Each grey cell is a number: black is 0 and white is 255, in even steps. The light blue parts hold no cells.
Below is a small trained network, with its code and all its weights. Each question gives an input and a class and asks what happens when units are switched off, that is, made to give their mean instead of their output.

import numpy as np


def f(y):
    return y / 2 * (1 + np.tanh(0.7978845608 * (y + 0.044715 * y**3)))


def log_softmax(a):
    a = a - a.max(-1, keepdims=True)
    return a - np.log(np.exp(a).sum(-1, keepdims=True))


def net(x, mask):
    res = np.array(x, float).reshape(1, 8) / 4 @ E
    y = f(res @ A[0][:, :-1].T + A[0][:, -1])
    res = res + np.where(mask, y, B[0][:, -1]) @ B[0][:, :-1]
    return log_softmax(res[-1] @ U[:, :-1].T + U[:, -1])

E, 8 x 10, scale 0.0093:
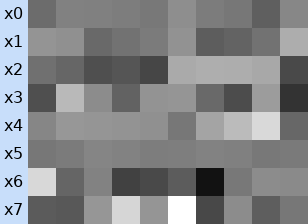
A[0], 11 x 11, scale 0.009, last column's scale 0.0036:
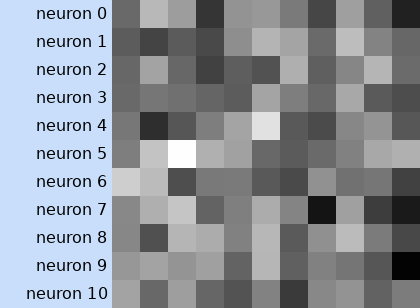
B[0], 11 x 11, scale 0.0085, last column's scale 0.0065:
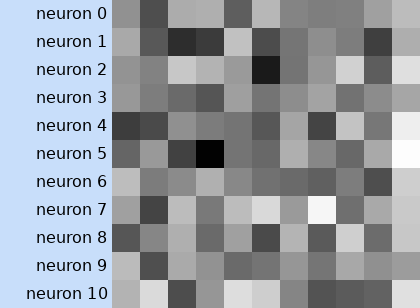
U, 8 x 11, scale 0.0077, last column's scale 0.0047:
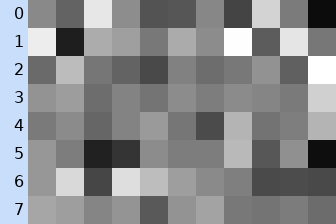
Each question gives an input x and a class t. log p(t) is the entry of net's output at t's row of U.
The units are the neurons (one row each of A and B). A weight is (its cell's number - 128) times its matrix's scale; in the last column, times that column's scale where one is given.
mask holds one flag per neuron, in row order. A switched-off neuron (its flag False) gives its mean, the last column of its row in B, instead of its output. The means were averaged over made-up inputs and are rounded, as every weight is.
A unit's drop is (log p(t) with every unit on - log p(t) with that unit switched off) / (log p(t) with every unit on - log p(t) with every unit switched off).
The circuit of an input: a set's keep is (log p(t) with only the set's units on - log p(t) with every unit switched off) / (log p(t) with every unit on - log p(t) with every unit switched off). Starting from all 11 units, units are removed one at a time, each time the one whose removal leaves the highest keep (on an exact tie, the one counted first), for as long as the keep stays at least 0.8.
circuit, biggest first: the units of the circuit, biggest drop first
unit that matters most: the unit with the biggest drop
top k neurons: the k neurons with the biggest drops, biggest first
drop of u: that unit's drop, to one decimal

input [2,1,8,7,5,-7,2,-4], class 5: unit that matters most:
neuron 1
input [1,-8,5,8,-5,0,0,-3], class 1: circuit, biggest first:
(neuron 7; neuron 0)
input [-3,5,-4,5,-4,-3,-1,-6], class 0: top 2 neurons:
(neuron 2; neuron 10)
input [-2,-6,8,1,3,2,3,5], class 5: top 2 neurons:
(neuron 1; neuron 3)
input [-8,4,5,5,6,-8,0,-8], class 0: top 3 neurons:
(neuron 2; neuron 0; neuron 5)
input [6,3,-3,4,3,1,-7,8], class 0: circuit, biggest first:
(neuron 4; neuron 8)
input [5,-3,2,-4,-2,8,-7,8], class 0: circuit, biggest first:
(neuron 4; neuron 8)
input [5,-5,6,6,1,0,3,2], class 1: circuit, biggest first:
(neuron 7; neuron 0)
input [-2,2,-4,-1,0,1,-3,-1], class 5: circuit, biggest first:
(neuron 5; neuron 2)
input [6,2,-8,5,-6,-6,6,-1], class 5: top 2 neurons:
(neuron 5; neuron 7)
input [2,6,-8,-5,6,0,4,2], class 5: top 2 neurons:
(neuron 5; neuron 2)
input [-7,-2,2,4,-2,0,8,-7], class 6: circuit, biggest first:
(neuron 10; neuron 6)
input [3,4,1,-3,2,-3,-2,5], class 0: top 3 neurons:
(neuron 4; neuron 10; neuron 8)
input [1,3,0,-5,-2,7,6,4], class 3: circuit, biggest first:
(neuron 10; neuron 7)
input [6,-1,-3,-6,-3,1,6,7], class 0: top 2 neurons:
(neuron 4; neuron 8)
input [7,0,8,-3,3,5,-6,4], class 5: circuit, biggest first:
(neuron 1)
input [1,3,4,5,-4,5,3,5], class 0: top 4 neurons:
(neuron 4; neuron 9; neuron 5; neuron 8)
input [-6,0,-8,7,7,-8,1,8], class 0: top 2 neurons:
(neuron 8; neuron 9)
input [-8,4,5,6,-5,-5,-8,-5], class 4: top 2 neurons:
(neuron 1; neuron 2)
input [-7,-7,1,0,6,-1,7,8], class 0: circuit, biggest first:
(neuron 8)
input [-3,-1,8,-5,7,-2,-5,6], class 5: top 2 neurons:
(neuron 1; neuron 2)
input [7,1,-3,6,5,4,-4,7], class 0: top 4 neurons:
(neuron 8; neuron 4; neuron 9; neuron 10)
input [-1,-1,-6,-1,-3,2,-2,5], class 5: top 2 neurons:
(neuron 5; neuron 2)
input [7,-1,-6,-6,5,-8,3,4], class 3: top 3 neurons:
(neuron 7; neuron 8; neuron 5)
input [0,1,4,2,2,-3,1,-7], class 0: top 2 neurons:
(neuron 2; neuron 5)
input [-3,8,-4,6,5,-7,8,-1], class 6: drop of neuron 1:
0.0
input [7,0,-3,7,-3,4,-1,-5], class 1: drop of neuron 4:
0.1
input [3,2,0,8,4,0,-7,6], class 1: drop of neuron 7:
0.7
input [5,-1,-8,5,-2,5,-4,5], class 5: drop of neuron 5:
0.9
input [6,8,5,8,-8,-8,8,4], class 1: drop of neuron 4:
-0.1
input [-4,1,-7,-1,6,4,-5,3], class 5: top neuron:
(neuron 5)
